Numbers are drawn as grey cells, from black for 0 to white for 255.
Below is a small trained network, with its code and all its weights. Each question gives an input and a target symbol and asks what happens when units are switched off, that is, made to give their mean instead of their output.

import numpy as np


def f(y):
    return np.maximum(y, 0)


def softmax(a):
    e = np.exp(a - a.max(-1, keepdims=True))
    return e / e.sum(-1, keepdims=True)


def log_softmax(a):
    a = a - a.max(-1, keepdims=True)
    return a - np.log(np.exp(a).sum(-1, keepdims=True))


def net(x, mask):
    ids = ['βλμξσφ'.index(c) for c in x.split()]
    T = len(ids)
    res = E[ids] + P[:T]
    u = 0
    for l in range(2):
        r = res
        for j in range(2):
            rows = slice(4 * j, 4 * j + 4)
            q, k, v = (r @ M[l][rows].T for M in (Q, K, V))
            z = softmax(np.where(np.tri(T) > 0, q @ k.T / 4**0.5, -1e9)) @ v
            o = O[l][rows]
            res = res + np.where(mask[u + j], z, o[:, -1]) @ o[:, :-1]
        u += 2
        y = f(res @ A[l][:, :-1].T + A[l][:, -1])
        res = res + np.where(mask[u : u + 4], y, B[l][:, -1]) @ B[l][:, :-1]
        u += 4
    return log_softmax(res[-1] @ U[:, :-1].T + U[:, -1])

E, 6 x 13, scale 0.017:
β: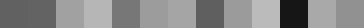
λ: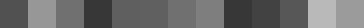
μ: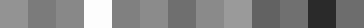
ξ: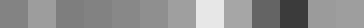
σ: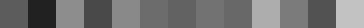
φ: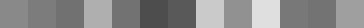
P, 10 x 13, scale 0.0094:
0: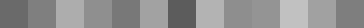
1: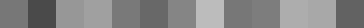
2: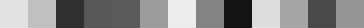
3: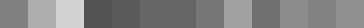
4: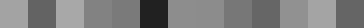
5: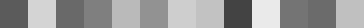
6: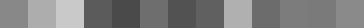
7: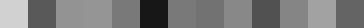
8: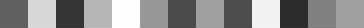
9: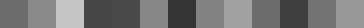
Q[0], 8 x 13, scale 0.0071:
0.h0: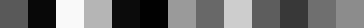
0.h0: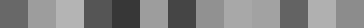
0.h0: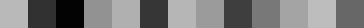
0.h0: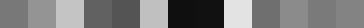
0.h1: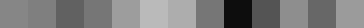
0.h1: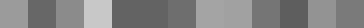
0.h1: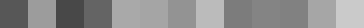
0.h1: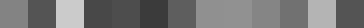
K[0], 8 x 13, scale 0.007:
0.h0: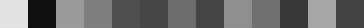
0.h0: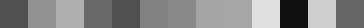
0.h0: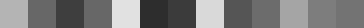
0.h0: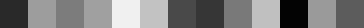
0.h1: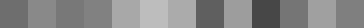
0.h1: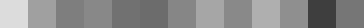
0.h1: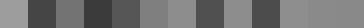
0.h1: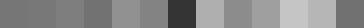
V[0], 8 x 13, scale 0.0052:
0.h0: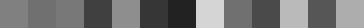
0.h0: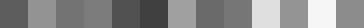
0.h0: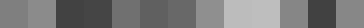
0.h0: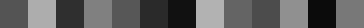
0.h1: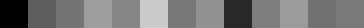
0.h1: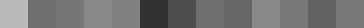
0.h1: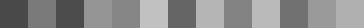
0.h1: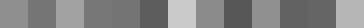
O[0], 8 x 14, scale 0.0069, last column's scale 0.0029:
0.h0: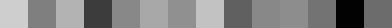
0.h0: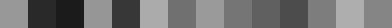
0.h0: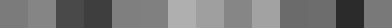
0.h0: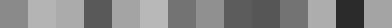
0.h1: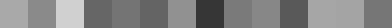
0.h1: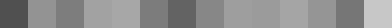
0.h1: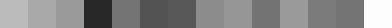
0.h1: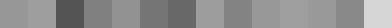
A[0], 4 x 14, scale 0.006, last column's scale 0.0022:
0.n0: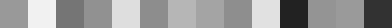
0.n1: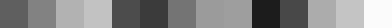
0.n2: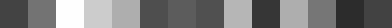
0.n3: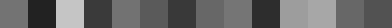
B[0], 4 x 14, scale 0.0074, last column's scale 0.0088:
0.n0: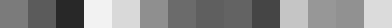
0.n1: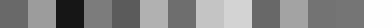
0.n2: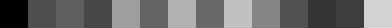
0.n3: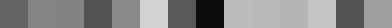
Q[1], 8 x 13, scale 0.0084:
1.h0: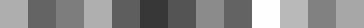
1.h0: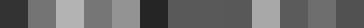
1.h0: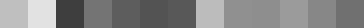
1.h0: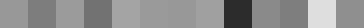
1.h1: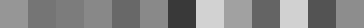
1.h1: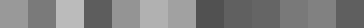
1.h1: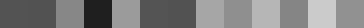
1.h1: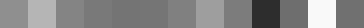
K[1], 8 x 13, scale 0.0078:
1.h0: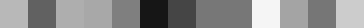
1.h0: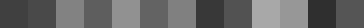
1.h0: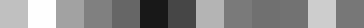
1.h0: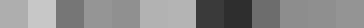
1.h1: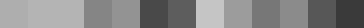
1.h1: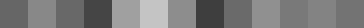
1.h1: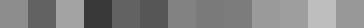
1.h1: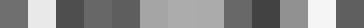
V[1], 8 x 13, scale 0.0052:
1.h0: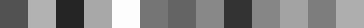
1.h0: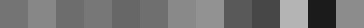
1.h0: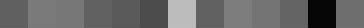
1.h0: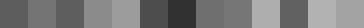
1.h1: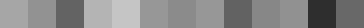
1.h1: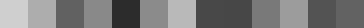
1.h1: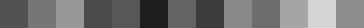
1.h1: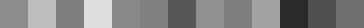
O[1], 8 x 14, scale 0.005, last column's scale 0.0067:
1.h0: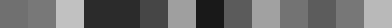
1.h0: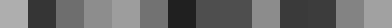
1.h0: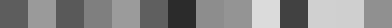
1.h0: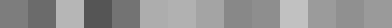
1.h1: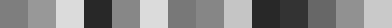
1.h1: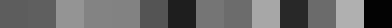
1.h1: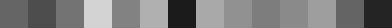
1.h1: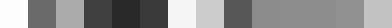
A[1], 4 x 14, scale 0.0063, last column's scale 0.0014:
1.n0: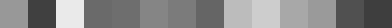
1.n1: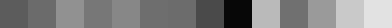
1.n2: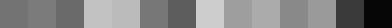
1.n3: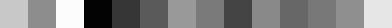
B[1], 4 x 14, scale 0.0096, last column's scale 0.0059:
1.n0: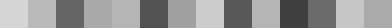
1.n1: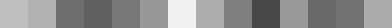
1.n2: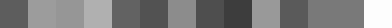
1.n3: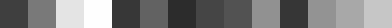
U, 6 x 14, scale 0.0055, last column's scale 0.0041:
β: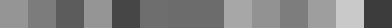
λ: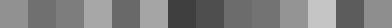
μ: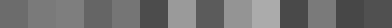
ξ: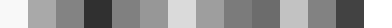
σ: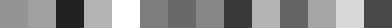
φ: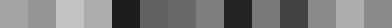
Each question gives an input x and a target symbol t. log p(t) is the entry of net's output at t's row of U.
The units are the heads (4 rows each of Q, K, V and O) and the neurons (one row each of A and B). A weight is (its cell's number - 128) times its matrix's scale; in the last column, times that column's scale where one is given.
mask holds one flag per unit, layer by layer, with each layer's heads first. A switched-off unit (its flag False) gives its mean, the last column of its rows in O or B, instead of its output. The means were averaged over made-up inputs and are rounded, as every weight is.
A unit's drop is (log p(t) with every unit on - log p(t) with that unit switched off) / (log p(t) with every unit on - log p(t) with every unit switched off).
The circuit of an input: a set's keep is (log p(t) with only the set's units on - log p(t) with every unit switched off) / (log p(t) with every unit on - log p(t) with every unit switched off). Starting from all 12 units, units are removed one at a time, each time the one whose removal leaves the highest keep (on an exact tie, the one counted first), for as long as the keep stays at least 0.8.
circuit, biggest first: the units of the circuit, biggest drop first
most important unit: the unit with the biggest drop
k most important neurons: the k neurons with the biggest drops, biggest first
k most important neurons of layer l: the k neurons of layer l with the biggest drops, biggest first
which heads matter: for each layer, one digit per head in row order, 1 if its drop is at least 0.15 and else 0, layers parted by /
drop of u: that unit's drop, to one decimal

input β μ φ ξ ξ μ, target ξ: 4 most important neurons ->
[0.n0; 0.n2; 1.n3; 1.n2]
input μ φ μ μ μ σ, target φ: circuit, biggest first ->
[1.n3; 1.h0; 0.n1]
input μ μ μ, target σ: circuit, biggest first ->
[1.h0; 0.h0; 0.n2; 0.n0]
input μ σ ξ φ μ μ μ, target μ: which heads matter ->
10 / 10
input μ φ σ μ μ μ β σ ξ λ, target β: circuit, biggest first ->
[0.h0; 0.n1]
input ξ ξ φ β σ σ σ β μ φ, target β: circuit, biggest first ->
[0.h0; 0.n1]
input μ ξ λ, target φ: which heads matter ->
00 / 00
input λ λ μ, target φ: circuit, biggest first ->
[1.h1; 1.n3]
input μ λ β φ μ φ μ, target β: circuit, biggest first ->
[0.h0]
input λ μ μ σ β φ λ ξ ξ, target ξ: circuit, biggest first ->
[1.h0; 0.h0]
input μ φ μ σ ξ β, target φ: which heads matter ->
10 / 11
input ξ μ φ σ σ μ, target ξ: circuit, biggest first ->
[1.h1; 0.h0]
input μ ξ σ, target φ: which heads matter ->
00 / 00
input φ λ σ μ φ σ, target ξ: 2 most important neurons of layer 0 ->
[0.n0; 0.n1]
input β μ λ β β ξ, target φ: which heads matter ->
00 / 11
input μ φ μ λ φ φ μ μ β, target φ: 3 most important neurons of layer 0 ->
[0.n0; 0.n1; 0.n2]
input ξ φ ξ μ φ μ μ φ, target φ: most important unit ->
0.n1
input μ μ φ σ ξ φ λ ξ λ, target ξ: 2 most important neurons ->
[1.n1; 0.n2]
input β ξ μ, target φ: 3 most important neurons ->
[1.n3; 0.n1; 0.n2]
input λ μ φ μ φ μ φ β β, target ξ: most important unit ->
1.h0
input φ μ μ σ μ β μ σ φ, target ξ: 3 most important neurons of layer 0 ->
[0.n1; 0.n0; 0.n2]
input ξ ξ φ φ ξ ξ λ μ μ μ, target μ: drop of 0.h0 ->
0.5
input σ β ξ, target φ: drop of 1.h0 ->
1.2
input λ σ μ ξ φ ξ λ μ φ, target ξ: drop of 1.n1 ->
0.1
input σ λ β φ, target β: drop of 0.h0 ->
1.4
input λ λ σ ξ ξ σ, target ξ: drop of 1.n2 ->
0.2
